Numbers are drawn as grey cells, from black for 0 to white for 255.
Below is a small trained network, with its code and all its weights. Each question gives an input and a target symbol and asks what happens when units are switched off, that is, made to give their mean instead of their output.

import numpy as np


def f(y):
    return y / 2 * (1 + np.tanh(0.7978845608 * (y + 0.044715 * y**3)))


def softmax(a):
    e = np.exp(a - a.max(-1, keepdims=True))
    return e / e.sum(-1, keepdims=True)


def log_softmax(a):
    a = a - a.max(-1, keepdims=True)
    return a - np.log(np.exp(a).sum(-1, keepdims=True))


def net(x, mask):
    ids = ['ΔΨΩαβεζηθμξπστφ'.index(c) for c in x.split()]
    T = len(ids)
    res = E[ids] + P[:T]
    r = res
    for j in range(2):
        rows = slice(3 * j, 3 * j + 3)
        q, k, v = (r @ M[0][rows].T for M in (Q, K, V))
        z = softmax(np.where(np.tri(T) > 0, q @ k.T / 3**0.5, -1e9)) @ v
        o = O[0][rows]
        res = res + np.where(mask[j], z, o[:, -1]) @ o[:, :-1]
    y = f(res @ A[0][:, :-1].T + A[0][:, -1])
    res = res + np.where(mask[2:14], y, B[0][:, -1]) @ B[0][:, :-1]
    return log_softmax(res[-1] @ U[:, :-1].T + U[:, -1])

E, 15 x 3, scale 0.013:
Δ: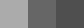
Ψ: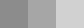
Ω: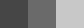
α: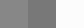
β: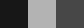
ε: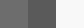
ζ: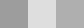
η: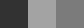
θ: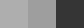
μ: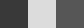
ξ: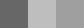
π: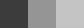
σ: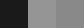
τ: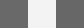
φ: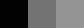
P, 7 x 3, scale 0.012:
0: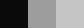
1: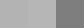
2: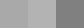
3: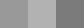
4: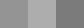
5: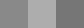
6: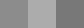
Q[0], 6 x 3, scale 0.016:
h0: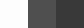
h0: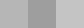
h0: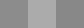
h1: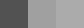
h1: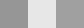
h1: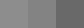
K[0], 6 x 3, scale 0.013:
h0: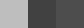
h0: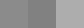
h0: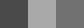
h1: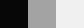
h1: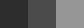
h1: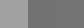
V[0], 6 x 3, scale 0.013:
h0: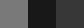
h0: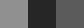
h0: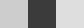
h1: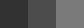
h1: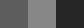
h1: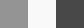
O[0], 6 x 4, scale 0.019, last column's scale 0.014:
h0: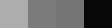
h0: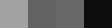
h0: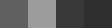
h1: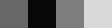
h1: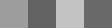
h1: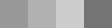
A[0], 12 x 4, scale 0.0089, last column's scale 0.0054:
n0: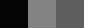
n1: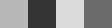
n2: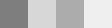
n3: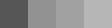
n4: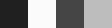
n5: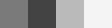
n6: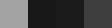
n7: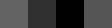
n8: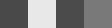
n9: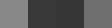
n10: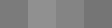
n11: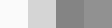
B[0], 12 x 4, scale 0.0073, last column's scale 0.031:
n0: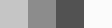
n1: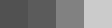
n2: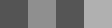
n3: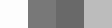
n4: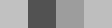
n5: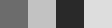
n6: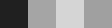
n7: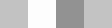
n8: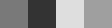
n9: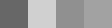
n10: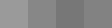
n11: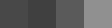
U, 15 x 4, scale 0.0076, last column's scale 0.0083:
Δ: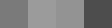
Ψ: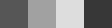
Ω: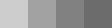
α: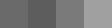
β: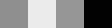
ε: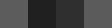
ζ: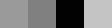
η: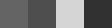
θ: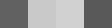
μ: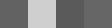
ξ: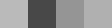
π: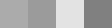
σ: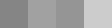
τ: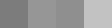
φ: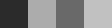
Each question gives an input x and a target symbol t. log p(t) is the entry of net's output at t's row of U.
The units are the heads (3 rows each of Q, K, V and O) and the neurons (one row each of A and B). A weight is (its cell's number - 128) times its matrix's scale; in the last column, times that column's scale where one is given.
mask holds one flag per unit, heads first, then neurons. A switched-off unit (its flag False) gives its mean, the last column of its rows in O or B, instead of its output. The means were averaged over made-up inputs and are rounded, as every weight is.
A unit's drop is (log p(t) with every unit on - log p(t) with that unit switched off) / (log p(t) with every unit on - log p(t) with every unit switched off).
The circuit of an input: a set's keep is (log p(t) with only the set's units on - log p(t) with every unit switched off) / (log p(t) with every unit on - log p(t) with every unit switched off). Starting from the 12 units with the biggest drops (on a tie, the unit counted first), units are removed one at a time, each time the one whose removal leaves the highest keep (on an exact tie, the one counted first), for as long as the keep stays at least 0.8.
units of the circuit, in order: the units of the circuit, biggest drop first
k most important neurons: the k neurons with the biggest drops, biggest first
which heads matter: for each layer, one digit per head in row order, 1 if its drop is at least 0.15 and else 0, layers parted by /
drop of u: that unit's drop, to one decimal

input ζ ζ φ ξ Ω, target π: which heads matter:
11
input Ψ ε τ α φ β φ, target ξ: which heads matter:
11
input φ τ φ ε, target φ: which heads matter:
01
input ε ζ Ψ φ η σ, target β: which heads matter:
11
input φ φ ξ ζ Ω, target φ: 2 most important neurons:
(n5 n6)
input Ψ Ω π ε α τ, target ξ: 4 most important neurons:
(n8 n4 n5 n7)
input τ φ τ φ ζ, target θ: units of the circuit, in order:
(h1 n0)
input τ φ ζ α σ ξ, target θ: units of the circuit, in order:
(h1)
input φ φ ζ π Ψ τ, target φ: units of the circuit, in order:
(h1 n6 n4 n9)
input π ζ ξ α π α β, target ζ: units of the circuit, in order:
(n0 h1)
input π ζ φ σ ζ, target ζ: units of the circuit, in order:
(h1 n6)
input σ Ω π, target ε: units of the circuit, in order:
(h1 n7)
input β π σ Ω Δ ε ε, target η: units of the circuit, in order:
(h1 n7)
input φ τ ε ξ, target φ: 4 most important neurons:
(n5 n6 n4 n3)
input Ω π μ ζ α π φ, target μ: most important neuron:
(n7)
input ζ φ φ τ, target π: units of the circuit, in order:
(h1 n5 n4)
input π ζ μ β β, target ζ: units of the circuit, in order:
(h1 n0)
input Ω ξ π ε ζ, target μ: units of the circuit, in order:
(h1 n7 n6 h0)
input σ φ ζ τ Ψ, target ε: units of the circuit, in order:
(h1 n7)
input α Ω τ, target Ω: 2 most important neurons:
(n4 n7)
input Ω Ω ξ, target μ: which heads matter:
01
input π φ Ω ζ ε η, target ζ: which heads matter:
01
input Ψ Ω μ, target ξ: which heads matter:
01
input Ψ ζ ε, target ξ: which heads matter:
11
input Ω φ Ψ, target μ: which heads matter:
11
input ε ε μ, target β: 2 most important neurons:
(n7 n6)
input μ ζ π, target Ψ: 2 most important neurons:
(n0 n1)
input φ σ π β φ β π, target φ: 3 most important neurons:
(n5 n6 n4)
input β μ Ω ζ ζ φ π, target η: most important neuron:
(n1)
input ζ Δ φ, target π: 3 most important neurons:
(n4 n8 n5)
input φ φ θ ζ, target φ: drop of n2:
-0.1
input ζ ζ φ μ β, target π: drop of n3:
0.1
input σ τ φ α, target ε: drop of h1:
0.4
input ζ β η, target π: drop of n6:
0.0
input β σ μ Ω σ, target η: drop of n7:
0.2
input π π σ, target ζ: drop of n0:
0.2
